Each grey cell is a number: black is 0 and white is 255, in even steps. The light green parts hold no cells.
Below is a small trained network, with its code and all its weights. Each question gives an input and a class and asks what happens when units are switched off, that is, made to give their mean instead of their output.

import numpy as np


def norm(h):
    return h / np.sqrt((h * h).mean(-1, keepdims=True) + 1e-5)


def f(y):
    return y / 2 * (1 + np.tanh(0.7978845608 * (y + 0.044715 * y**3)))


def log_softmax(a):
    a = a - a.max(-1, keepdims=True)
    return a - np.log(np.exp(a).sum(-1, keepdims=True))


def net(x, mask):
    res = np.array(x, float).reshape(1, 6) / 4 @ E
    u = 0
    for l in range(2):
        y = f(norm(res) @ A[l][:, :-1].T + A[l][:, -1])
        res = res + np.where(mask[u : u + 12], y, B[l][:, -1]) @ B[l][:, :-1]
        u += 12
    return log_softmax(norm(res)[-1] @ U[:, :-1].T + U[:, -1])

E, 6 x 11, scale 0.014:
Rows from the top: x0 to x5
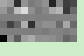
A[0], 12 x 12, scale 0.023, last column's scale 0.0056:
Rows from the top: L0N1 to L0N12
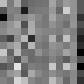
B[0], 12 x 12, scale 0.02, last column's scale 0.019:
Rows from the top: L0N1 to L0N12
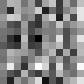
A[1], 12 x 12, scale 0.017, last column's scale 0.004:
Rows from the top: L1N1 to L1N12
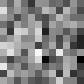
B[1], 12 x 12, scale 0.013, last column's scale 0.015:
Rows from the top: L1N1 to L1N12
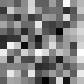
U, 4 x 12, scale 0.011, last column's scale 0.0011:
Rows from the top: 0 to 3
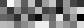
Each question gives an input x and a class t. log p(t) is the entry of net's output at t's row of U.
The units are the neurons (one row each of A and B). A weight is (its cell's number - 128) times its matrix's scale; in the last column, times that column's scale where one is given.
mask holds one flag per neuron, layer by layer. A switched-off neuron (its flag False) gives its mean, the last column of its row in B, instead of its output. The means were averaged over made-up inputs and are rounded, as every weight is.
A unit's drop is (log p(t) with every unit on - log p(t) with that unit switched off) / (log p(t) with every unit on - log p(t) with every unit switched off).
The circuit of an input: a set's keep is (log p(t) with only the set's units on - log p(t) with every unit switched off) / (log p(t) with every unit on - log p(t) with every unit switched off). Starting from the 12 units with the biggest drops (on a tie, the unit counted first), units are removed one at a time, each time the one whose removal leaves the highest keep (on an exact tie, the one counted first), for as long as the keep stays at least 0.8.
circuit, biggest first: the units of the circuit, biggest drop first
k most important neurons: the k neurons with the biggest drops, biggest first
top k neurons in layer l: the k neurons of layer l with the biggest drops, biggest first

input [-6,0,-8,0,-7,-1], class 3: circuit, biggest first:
L0N10
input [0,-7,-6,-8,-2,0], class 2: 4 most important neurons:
L0N4; L0N7; L0N12; L0N11
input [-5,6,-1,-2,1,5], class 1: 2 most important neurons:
L0N12; L0N1
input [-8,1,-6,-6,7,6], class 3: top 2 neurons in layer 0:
L0N10; L0N6
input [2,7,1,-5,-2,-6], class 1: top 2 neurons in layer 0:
L0N12; L0N3
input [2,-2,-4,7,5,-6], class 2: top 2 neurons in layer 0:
L0N6; L0N3
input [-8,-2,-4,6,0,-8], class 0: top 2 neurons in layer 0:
L0N1; L0N8
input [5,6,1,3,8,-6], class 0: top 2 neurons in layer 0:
L0N10; L0N2
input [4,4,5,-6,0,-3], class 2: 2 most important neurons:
L0N2; L0N10
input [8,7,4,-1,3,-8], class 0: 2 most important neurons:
L0N10; L0N2
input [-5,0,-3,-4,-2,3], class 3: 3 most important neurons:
L0N10; L0N6; L0N3
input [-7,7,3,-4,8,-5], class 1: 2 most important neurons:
L0N12; L0N3
